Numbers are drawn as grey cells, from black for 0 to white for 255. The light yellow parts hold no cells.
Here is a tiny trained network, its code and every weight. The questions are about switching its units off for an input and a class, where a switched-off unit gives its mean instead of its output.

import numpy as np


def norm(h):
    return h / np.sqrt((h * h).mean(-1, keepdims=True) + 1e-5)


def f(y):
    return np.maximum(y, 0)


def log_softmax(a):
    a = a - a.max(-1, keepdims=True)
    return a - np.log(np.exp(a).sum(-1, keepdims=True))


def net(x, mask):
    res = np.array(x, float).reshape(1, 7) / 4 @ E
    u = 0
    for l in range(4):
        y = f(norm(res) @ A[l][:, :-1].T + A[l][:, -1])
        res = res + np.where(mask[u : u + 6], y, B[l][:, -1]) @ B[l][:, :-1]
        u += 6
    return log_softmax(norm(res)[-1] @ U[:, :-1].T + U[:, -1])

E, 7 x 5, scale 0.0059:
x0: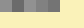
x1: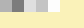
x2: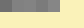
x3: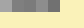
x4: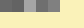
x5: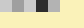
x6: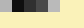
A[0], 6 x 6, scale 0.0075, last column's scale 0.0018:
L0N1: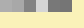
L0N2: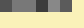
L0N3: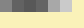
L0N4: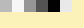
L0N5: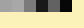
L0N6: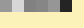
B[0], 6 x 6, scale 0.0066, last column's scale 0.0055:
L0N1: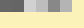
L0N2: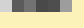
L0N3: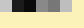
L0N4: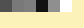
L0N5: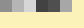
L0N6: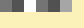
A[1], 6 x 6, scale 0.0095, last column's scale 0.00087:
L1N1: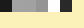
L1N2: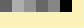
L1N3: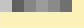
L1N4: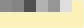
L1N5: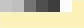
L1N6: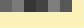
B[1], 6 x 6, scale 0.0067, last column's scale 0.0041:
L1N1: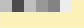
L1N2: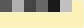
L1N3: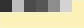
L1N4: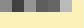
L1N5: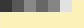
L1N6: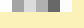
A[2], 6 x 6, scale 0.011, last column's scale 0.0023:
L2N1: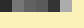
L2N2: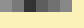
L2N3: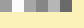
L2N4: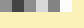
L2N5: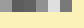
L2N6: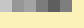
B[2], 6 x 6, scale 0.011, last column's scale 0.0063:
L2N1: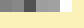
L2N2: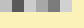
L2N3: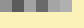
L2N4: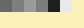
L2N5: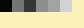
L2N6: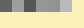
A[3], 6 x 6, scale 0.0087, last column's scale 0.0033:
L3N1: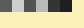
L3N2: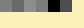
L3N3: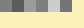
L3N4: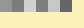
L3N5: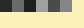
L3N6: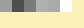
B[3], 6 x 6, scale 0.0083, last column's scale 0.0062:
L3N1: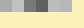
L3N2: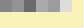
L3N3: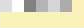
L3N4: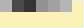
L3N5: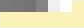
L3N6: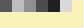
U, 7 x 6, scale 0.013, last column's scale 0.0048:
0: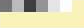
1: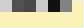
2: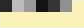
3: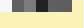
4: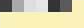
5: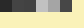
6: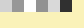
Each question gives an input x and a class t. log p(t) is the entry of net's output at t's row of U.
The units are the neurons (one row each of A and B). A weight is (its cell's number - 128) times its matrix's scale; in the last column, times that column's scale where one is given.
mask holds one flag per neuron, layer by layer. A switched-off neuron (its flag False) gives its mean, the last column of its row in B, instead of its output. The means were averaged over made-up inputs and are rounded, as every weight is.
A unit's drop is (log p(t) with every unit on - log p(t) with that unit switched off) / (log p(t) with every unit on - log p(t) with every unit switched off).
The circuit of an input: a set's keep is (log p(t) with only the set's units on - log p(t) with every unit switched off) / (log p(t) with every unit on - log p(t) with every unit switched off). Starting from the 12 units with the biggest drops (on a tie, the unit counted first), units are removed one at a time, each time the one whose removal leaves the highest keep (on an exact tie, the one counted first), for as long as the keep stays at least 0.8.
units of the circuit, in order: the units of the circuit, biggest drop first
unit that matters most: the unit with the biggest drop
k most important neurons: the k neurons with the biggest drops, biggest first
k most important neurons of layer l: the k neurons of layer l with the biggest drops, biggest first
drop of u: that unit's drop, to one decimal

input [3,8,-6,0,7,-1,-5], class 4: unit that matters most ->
L2N4
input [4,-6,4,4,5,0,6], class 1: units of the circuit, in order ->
(L0N4 L1N6)
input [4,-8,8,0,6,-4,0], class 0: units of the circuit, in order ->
(L2N1 L3N5)
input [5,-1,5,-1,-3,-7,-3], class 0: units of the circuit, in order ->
(L3N1 L3N5)
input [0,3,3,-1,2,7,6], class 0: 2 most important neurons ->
(L2N5 L3N3)
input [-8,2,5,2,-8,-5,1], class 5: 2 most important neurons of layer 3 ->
(L3N5 L3N3)
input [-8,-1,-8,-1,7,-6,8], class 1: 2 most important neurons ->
(L2N2 L1N6)
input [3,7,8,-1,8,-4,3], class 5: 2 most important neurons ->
(L2N5 L2N4)
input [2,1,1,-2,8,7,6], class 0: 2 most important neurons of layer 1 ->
(L1N2 L1N4)
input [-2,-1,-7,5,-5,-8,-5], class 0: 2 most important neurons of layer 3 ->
(L3N1 L3N5)
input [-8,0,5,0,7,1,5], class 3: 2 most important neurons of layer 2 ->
(L2N2 L2N1)
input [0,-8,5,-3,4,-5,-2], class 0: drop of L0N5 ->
0.0
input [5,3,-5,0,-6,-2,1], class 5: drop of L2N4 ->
0.2
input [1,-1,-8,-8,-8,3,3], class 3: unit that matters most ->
L2N4
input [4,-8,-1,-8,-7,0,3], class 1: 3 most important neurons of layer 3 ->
(L3N5 L3N1 L3N2)
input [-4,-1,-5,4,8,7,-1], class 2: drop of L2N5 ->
-0.1
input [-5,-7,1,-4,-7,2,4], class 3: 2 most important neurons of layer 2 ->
(L2N4 L2N5)
